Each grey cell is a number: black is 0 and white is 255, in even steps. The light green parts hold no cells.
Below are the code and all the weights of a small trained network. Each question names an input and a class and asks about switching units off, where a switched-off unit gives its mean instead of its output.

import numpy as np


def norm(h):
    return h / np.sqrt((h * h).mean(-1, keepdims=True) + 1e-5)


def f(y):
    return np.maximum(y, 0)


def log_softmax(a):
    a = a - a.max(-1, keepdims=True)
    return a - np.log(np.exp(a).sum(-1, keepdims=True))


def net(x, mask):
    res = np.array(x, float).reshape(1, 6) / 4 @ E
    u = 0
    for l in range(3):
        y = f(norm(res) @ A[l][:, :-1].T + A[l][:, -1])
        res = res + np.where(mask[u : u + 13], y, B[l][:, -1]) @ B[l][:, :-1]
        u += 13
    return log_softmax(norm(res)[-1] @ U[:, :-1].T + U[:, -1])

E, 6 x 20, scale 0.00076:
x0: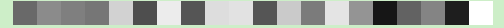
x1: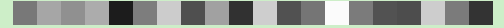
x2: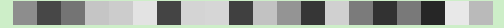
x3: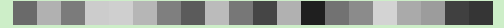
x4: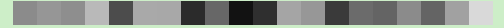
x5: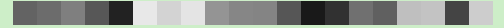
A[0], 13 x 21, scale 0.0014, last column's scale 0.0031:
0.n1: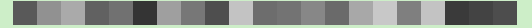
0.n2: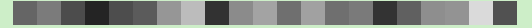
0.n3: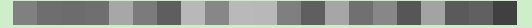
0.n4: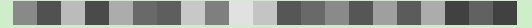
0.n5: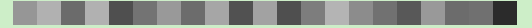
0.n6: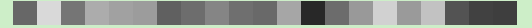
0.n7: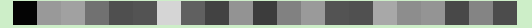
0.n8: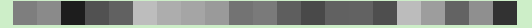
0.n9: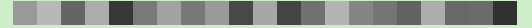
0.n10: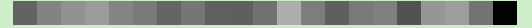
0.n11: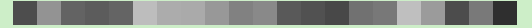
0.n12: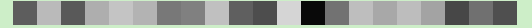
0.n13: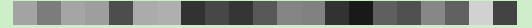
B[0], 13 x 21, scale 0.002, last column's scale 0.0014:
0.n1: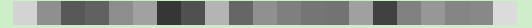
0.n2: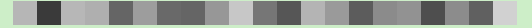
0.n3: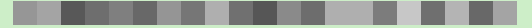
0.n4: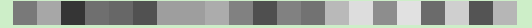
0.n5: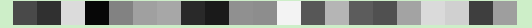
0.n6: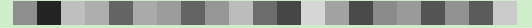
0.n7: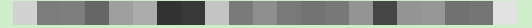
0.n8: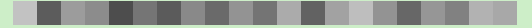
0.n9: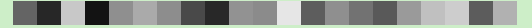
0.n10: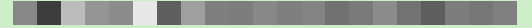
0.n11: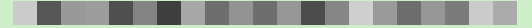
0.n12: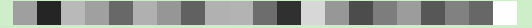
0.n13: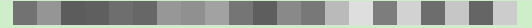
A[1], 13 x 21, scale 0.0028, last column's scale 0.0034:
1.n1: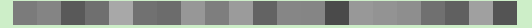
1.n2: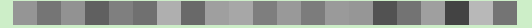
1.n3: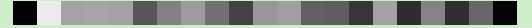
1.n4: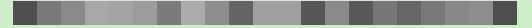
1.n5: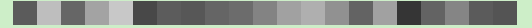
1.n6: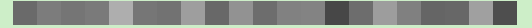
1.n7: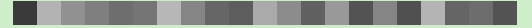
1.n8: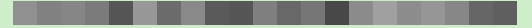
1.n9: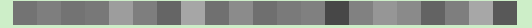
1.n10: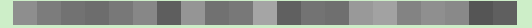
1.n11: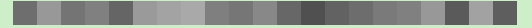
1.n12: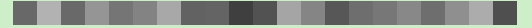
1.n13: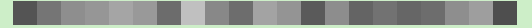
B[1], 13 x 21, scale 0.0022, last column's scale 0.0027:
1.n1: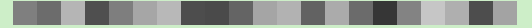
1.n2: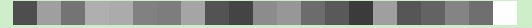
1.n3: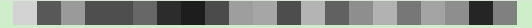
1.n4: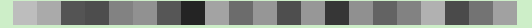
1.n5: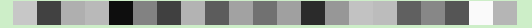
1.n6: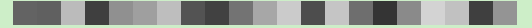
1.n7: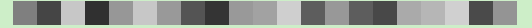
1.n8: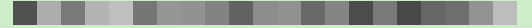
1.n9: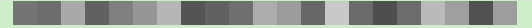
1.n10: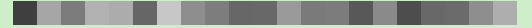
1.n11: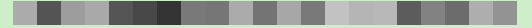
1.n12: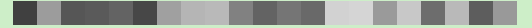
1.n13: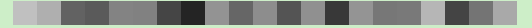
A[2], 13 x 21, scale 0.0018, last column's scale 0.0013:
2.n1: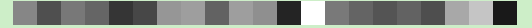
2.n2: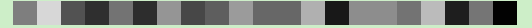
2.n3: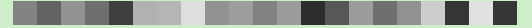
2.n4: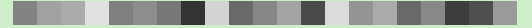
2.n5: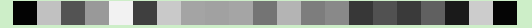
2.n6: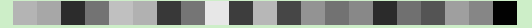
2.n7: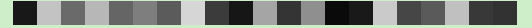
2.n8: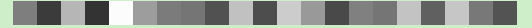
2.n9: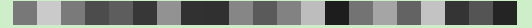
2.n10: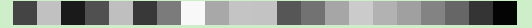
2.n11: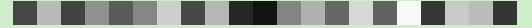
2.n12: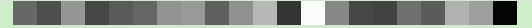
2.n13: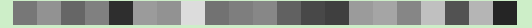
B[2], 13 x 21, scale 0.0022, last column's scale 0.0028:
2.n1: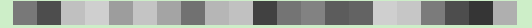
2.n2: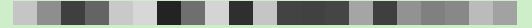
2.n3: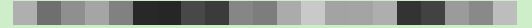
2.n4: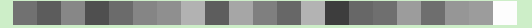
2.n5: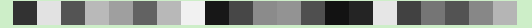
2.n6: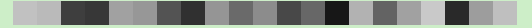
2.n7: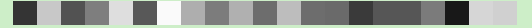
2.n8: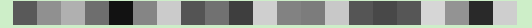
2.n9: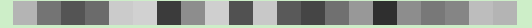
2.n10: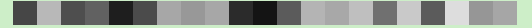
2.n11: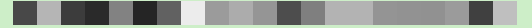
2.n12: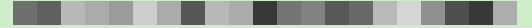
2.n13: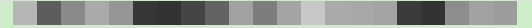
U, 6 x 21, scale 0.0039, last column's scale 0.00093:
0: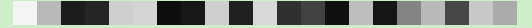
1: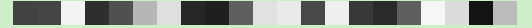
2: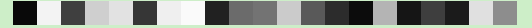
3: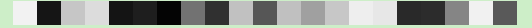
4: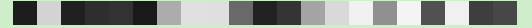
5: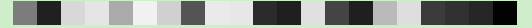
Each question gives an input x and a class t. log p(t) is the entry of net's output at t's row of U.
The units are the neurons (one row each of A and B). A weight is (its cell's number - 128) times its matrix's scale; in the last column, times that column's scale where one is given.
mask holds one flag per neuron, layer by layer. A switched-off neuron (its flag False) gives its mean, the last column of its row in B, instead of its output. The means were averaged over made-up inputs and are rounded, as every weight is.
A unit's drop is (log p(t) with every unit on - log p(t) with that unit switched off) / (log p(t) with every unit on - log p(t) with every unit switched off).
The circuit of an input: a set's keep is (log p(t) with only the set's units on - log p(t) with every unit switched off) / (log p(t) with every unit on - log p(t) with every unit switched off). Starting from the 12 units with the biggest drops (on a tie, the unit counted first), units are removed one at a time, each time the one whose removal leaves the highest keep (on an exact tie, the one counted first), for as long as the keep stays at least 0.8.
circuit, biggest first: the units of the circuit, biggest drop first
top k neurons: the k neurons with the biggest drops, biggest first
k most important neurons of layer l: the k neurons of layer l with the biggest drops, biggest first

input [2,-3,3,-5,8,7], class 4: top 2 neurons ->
[0.n13 2.n11]
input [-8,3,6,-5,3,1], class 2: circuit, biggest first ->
[2.n7]
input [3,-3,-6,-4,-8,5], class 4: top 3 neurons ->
[0.n4 2.n10 1.n13]
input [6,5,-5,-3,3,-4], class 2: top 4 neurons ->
[1.n2 2.n5 1.n13 1.n4]
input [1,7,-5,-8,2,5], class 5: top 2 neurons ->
[0.n2 2.n12]
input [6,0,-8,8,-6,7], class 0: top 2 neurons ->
[0.n1 2.n2]
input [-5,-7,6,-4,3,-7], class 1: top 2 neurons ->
[2.n8 1.n9]
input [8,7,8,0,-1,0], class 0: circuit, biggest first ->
[1.n4 2.n6]
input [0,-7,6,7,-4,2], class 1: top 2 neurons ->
[2.n8 1.n6]
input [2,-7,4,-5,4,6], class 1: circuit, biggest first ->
[2.n8 1.n9]
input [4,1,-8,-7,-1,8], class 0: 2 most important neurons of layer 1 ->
[1.n5 1.n2]
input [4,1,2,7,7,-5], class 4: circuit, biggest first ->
[2.n11 1.n12]
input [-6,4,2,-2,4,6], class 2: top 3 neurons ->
[1.n8 2.n7 1.n5]
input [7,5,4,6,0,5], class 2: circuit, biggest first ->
[2.n5]
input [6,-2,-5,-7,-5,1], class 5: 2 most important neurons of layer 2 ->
[2.n1 2.n12]
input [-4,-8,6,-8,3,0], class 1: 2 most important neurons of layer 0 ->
[0.n12 0.n6]
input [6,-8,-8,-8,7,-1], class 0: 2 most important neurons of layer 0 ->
[0.n7 0.n12]
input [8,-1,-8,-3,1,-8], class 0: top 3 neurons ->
[2.n2 2.n9 0.n1]
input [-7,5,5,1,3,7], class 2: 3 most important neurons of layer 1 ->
[1.n8 1.n5 1.n10]
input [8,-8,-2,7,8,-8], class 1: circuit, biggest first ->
[2.n8 1.n1]
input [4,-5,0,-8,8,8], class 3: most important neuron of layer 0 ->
[0.n8]
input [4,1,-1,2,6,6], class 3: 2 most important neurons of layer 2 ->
[2.n3 2.n13]
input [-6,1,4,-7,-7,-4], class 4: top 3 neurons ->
[2.n10 1.n2 0.n4]
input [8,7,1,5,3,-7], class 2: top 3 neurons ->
[1.n2 2.n5 2.n8]
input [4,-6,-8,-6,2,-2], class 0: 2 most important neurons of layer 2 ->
[2.n2 2.n9]
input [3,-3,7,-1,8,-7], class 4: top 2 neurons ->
[1.n12 2.n11]
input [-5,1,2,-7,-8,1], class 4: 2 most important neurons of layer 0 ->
[0.n4 0.n12]
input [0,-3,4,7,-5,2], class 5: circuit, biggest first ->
[0.n12]
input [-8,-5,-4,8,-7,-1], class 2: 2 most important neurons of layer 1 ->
[1.n10 1.n8]
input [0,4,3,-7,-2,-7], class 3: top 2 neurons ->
[1.n5 0.n12]
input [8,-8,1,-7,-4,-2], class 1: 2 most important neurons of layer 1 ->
[1.n1 1.n6]
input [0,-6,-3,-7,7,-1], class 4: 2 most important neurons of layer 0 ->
[0.n13 0.n12]
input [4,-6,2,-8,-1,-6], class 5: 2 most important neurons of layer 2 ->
[2.n1 2.n12]
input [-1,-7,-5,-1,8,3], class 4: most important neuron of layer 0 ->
[0.n13]
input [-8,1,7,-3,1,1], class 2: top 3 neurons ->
[2.n7 1.n10 1.n8]
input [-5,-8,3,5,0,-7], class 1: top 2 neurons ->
[2.n8 1.n6]
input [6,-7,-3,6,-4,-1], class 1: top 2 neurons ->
[2.n8 1.n1]
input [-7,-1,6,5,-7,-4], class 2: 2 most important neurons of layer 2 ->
[2.n7 2.n11]
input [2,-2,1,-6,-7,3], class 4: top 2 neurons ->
[0.n4 2.n10]
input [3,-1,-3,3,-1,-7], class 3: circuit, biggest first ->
[1.n5]
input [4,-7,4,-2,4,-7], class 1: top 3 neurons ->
[2.n8 1.n6 1.n1]
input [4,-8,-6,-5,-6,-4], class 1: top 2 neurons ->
[2.n8 1.n1]
